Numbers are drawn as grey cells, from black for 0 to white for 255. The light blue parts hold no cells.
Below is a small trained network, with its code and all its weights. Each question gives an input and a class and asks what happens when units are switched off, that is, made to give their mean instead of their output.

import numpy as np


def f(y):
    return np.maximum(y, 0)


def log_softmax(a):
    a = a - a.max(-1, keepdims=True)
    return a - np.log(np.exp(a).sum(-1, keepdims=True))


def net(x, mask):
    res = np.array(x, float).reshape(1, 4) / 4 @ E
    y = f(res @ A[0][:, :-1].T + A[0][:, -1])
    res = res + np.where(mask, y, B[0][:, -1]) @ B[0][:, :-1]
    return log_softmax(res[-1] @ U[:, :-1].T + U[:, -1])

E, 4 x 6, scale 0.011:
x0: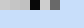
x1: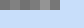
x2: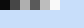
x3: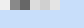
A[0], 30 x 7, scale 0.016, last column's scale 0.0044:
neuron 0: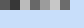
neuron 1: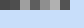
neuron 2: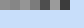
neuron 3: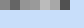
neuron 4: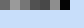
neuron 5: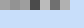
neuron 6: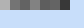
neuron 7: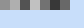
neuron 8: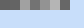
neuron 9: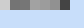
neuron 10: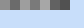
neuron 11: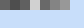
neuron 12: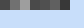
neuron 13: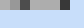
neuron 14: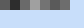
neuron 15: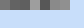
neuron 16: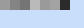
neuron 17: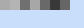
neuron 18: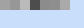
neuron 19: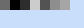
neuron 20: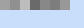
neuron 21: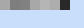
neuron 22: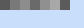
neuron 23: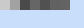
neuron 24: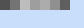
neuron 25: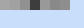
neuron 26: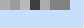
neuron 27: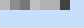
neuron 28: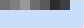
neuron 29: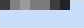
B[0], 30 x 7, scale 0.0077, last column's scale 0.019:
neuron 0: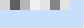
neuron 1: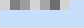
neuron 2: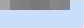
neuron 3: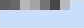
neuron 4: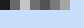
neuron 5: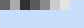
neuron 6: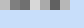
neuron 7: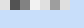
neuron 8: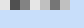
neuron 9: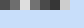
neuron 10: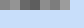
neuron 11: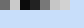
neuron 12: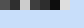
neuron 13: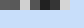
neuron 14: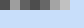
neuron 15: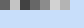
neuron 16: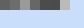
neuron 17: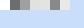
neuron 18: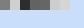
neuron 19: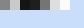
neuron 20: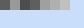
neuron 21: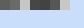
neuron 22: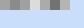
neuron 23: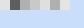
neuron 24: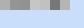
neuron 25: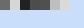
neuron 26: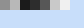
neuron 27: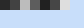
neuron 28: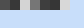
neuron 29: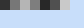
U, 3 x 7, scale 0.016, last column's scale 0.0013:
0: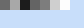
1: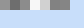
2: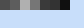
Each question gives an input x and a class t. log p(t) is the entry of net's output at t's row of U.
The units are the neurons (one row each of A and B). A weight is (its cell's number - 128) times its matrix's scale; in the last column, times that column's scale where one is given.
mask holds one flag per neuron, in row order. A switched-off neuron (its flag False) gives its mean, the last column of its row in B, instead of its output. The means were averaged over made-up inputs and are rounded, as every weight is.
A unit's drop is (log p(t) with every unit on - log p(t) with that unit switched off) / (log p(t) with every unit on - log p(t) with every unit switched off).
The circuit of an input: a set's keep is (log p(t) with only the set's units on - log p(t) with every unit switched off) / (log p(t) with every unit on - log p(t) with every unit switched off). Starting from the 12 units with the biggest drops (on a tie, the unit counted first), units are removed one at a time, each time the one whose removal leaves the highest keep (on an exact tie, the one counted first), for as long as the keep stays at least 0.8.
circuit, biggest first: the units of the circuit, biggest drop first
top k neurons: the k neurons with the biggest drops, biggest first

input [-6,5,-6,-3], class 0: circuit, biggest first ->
(neuron 19)
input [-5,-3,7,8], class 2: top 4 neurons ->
(neuron 27; neuron 13; neuron 21; neuron 16)
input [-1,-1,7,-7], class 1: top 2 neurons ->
(neuron 0; neuron 1)
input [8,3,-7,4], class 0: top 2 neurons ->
(neuron 26; neuron 25)
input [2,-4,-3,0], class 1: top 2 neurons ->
(neuron 19; neuron 11)
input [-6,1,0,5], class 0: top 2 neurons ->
(neuron 19; neuron 11)
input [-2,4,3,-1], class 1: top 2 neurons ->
(neuron 26; neuron 25)
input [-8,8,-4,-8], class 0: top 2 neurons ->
(neuron 19; neuron 11)
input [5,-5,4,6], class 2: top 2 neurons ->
(neuron 27; neuron 19)
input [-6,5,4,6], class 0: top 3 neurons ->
(neuron 19; neuron 11; neuron 12)
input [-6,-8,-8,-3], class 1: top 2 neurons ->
(neuron 7; neuron 17)
